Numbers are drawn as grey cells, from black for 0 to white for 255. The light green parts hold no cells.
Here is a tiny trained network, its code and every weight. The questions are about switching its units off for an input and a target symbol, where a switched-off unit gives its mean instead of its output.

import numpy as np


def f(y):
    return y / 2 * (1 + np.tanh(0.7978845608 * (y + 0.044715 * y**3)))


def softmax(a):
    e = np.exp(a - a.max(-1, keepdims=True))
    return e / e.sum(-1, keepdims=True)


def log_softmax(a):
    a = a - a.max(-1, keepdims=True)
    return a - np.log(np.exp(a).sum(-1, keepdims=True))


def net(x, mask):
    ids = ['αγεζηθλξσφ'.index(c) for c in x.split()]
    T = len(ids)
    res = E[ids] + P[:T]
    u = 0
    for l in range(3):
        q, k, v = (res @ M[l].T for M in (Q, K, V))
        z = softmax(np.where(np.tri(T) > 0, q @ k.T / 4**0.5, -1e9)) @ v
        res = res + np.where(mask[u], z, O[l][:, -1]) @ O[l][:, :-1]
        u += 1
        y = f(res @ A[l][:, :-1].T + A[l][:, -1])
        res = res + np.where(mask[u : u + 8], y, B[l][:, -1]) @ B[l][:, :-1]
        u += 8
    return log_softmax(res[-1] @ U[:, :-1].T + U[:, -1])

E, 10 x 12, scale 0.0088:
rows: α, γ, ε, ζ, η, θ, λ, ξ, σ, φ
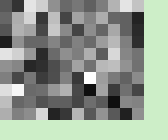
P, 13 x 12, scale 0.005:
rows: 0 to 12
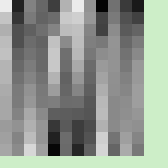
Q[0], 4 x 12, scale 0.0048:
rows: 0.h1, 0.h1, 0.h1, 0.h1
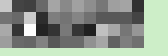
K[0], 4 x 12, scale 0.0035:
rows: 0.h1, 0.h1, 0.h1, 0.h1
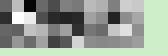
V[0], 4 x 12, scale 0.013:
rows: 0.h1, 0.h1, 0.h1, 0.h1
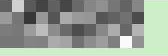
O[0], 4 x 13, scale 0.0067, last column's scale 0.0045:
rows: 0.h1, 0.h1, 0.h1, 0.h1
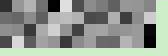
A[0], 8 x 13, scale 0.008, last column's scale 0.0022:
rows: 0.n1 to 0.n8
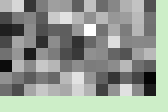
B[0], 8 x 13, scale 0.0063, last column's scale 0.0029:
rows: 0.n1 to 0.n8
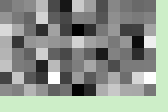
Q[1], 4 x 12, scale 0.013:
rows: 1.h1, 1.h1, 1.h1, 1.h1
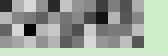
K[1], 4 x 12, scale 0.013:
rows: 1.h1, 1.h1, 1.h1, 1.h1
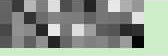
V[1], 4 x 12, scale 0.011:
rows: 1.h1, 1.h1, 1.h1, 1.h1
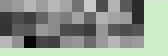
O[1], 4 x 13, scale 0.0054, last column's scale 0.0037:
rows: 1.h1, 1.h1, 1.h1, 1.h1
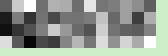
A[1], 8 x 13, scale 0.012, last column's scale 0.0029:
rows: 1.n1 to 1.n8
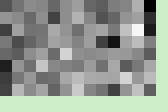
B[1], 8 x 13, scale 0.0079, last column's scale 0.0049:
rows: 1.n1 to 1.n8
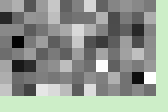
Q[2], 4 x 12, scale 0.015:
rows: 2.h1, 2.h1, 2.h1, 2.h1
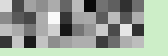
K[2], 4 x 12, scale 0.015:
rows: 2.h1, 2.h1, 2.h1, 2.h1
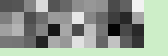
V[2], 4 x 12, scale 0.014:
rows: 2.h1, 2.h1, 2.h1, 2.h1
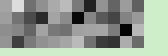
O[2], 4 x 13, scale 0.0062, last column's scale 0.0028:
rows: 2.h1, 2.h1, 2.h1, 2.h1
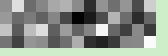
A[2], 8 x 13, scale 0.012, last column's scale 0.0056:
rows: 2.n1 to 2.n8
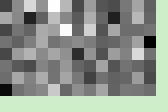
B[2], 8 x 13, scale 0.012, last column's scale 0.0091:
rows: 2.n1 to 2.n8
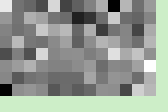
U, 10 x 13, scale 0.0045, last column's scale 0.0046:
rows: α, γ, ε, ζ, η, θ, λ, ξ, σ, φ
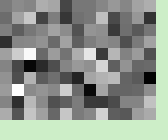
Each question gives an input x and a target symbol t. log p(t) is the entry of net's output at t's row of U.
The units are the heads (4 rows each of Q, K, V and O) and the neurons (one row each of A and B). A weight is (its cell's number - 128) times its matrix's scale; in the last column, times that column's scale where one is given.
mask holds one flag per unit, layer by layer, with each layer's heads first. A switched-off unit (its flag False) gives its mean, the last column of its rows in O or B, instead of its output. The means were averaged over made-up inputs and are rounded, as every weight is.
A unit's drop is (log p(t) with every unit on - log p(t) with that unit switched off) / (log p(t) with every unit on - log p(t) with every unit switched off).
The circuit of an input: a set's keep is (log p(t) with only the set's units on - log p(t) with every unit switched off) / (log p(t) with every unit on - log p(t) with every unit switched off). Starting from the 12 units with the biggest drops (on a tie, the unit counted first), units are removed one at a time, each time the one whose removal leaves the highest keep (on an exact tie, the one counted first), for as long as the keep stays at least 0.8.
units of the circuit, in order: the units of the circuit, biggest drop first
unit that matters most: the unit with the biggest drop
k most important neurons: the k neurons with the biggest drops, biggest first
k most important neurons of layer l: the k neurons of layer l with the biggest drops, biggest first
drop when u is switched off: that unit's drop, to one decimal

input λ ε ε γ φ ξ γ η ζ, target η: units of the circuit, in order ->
(0.n7 1.h1 0.h1 2.h1)
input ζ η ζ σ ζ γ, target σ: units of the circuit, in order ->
(2.h1 1.n4)
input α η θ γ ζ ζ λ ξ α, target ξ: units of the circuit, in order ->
(0.h1 2.h1)
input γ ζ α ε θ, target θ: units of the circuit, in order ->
(0.h1 1.h1)
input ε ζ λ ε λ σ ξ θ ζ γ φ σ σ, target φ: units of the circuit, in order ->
(1.h1 2.h1)
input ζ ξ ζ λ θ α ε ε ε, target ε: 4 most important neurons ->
(0.n7 2.n1 2.n3 0.n4)
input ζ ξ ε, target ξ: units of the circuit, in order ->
(2.h1)
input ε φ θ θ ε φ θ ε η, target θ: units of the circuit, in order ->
(1.h1 2.n6)
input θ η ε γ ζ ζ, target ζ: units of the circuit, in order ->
(0.h1 1.h1 2.n8)
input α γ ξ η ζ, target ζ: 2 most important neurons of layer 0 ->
(0.n8 0.n7)
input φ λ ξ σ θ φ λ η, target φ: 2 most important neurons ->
(0.n4 0.n3)
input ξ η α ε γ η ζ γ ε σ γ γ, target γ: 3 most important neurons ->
(0.n8 0.n7 1.n7)
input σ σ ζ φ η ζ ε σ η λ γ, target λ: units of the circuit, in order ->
(0.h1 2.h1 0.n3)
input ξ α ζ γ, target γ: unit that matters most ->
1.h1
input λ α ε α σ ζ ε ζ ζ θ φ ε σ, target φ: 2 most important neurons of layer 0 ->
(0.n5 0.n7)
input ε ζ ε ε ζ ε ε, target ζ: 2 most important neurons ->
(2.n8 1.n6)
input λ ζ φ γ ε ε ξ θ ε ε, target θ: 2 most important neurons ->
(0.n7 0.n4)
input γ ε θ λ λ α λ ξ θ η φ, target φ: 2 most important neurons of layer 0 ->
(0.n3 0.n6)
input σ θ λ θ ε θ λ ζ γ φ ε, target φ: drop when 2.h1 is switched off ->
0.8
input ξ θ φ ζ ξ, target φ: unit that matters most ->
2.h1
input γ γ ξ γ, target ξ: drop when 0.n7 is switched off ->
0.1
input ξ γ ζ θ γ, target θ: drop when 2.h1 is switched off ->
0.2
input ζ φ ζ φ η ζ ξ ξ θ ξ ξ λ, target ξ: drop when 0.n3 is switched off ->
0.1
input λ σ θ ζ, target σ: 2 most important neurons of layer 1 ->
(1.n7 1.n4)
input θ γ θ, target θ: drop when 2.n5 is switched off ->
0.0
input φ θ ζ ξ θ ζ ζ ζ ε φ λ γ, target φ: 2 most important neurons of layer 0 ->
(0.n4 0.n3)
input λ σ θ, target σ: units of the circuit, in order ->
(2.h1)
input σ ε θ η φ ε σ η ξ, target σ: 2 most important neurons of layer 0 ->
(0.n4 0.n3)
